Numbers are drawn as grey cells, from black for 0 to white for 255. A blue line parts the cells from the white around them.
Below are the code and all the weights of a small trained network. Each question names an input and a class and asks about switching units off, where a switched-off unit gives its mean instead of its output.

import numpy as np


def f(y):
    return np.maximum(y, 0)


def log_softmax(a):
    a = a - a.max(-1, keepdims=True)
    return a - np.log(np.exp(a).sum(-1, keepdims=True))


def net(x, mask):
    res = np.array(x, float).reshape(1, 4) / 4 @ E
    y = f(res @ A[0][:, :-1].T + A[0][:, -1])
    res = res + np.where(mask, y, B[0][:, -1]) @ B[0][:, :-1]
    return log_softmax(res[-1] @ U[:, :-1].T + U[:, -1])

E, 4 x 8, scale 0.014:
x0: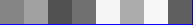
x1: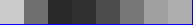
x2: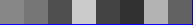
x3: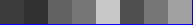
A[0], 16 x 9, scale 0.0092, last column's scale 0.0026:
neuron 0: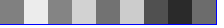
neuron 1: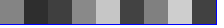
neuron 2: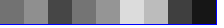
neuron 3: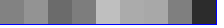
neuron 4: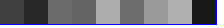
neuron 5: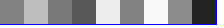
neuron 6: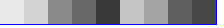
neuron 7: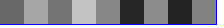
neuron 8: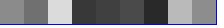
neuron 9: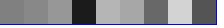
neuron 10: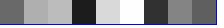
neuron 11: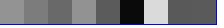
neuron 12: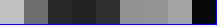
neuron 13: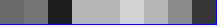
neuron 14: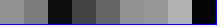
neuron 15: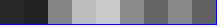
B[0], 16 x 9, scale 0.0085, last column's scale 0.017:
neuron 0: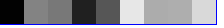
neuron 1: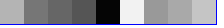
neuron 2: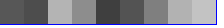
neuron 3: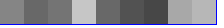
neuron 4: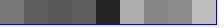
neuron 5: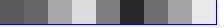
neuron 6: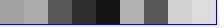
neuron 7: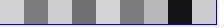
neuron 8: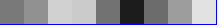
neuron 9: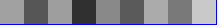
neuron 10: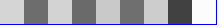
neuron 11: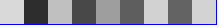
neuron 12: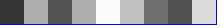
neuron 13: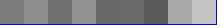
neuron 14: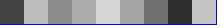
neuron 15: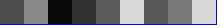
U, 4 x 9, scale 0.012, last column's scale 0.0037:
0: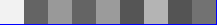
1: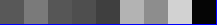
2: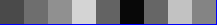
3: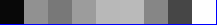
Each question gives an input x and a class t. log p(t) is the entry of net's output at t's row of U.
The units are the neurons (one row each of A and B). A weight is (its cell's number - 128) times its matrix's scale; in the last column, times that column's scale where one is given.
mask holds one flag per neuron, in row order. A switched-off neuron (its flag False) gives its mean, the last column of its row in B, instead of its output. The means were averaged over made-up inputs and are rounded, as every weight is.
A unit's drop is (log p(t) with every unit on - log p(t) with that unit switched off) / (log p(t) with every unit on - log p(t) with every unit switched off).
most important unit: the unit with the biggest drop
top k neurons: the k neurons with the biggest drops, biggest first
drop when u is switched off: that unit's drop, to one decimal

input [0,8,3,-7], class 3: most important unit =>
neuron 12
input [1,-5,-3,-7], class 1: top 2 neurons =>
[neuron 0; neuron 6]
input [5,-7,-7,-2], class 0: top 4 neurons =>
[neuron 10; neuron 12; neuron 9; neuron 14]
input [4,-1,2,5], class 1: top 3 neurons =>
[neuron 1; neuron 15; neuron 8]
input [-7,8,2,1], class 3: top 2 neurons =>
[neuron 12; neuron 14]
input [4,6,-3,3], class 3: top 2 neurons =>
[neuron 14; neuron 12]
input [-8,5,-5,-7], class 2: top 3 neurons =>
[neuron 8; neuron 15; neuron 1]
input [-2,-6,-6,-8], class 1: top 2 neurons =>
[neuron 0; neuron 6]
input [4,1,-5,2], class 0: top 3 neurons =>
[neuron 10; neuron 9; neuron 8]
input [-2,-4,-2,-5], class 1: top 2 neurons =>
[neuron 0; neuron 12]
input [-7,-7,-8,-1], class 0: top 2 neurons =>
[neuron 10; neuron 12]
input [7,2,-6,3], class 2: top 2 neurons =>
[neuron 5; neuron 3]
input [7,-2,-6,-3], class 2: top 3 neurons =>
[neuron 5; neuron 2; neuron 3]
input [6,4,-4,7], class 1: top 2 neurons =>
[neuron 1; neuron 4]
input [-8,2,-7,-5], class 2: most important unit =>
neuron 8
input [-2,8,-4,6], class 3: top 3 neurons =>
[neuron 12; neuron 14; neuron 6]
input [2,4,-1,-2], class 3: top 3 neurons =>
[neuron 12; neuron 14; neuron 1]
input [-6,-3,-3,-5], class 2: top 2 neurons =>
[neuron 8; neuron 15]
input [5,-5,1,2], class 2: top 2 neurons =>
[neuron 5; neuron 12]
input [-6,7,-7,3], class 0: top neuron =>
[neuron 9]
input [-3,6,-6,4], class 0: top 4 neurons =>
[neuron 9; neuron 0; neuron 10; neuron 15]
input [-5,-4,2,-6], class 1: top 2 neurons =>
[neuron 0; neuron 5]
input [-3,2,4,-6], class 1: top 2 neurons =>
[neuron 6; neuron 10]
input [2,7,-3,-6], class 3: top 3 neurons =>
[neuron 12; neuron 14; neuron 1]
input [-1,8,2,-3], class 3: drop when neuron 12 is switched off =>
0.5
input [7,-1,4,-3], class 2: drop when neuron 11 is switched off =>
0.0
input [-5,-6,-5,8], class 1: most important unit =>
neuron 15
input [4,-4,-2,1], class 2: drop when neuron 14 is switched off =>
0.2
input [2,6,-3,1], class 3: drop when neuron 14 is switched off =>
0.1
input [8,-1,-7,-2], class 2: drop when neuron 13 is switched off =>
0.1
